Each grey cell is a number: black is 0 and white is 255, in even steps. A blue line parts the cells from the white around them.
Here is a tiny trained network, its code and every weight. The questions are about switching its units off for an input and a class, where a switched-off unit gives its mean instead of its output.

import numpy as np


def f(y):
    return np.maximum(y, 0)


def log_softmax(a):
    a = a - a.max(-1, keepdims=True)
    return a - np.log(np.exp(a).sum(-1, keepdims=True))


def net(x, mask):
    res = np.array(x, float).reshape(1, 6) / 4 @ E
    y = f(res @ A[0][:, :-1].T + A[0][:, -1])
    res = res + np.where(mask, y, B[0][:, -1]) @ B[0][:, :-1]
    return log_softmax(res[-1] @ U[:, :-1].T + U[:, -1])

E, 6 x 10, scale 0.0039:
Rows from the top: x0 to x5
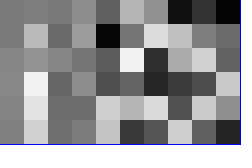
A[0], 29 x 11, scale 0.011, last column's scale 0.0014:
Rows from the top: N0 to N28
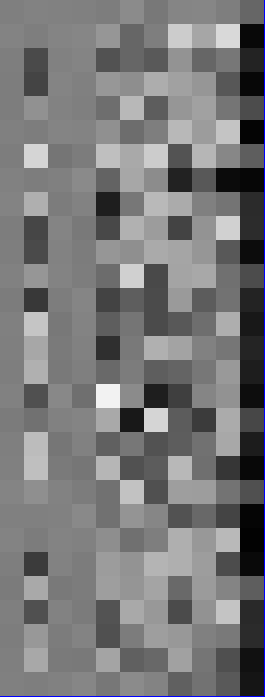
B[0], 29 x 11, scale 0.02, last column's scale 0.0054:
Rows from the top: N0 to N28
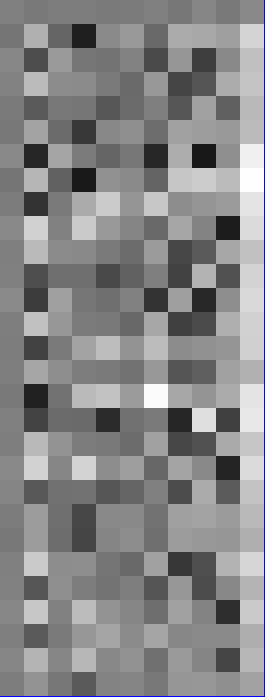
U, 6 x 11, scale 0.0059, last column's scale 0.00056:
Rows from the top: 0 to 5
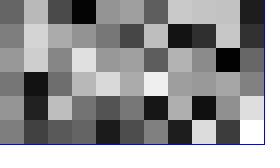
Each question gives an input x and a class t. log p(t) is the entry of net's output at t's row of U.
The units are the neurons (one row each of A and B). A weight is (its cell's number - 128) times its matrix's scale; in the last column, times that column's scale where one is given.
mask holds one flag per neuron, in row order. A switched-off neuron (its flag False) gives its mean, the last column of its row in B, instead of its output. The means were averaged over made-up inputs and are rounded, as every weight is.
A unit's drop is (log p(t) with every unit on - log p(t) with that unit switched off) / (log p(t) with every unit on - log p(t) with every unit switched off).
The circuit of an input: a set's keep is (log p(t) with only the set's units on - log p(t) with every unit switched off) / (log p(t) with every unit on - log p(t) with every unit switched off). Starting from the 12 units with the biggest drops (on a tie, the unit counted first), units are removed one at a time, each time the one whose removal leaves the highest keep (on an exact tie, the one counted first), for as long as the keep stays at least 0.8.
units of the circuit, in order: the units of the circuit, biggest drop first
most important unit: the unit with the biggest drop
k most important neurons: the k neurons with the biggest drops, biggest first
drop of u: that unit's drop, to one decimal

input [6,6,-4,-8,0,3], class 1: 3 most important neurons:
(N23 N3 N10)
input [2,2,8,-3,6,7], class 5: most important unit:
N11
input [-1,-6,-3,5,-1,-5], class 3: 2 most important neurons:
(N16 N23)
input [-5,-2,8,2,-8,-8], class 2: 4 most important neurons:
(N9 N25 N6 N17)
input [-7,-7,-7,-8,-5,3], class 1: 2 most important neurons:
(N23 N7)
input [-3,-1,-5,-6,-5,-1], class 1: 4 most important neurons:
(N23 N6 N3 N10)
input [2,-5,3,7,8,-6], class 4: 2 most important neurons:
(N6 N24)
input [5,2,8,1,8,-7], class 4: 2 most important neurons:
(N6 N24)
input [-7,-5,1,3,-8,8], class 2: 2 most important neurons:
(N19 N27)
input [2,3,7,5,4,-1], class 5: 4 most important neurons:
(N11 N20 N4 N23)
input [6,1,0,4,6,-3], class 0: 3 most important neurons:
(N7 N12 N21)
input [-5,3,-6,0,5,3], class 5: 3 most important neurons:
(N17 N7 N12)
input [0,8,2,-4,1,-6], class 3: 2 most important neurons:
(N8 N14)
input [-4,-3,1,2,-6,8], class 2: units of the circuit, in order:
(N19)
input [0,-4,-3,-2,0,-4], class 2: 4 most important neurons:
(N9 N8 N25 N14)
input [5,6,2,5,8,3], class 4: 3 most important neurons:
(N6 N16 N24)
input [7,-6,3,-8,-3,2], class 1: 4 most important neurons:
(N23 N3 N10 N1)
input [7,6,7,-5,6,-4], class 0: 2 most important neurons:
(N7 N17)
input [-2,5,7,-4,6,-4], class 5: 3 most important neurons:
(N11 N20 N4)
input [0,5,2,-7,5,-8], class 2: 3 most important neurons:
(N9 N25 N13)
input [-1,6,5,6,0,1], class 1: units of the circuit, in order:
(N13)
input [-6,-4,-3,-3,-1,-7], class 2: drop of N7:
0.6
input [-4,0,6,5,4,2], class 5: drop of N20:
0.3
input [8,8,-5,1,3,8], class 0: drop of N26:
-0.1
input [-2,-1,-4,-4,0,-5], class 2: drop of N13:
0.2
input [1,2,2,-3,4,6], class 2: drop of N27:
0.1
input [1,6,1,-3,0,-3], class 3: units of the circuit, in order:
(N8)
